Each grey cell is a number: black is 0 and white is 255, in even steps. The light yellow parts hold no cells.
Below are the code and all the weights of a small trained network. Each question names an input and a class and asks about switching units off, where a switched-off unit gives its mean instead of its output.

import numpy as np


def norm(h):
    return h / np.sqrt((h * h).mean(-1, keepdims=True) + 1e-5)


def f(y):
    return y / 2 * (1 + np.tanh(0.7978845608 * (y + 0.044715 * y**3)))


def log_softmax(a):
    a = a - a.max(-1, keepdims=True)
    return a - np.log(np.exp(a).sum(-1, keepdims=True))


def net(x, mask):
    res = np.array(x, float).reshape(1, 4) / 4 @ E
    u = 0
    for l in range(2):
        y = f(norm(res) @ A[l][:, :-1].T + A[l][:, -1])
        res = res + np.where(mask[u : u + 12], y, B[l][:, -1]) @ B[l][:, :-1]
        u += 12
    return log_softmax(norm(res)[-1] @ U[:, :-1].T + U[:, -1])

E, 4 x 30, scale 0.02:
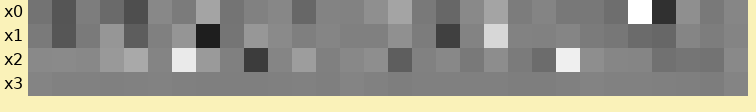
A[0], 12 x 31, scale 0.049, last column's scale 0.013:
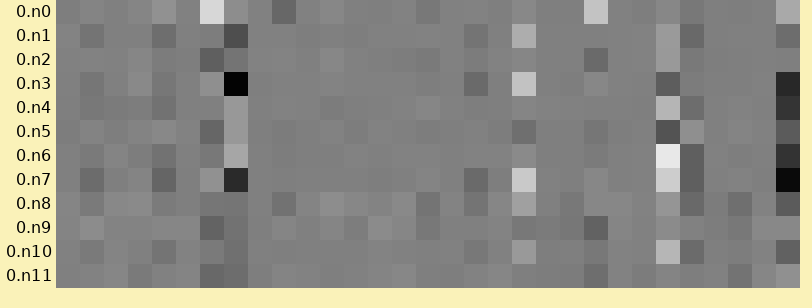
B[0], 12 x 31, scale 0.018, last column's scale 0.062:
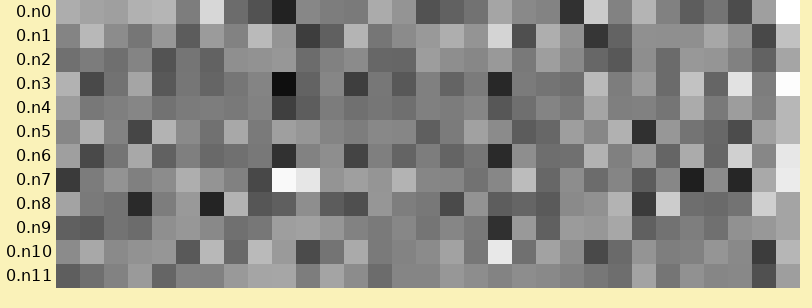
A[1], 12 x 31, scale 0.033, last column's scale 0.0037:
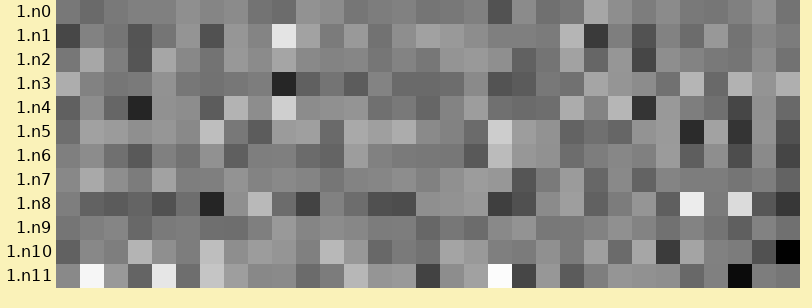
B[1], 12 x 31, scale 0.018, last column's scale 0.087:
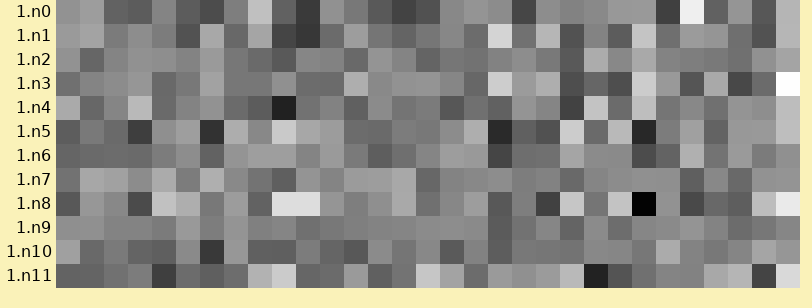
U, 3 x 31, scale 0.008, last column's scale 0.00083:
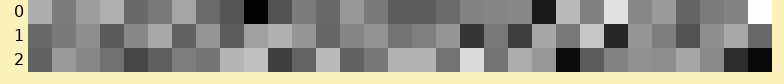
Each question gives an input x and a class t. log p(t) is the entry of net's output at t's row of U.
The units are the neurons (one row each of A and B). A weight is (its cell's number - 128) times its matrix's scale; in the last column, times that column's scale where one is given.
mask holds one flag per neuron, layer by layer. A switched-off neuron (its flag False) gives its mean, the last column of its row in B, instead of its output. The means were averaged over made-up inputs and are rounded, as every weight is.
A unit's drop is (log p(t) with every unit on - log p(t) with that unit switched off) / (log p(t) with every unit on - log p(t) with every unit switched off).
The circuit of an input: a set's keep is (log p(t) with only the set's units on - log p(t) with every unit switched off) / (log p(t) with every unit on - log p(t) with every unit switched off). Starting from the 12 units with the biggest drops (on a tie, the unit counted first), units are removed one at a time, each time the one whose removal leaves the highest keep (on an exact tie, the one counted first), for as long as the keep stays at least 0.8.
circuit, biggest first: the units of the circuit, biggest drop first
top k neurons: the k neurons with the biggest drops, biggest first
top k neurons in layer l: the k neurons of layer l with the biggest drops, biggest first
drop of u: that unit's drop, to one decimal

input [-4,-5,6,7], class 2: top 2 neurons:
(1.n11; 0.n3)
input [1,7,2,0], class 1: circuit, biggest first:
(0.n7)
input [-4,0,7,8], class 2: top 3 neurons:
(1.n11; 0.n6; 0.n3)
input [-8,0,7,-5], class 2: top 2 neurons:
(1.n11; 0.n6)
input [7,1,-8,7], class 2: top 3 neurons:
(0.n3; 0.n7; 0.n0)
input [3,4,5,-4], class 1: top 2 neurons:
(0.n7; 1.n5)
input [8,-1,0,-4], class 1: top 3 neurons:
(0.n0; 0.n6; 1.n8)
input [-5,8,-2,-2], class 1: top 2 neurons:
(0.n0; 1.n8)
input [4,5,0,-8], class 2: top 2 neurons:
(0.n0; 0.n1)
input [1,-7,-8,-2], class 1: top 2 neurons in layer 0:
(0.n7; 0.n0)
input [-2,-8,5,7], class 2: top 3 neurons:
(1.n11; 0.n3; 0.n7)
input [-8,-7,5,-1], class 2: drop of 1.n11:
0.4
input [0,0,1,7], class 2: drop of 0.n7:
0.3
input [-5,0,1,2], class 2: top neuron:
(0.n6)
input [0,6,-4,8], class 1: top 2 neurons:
(0.n3; 0.n0)
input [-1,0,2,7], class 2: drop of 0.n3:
0.6
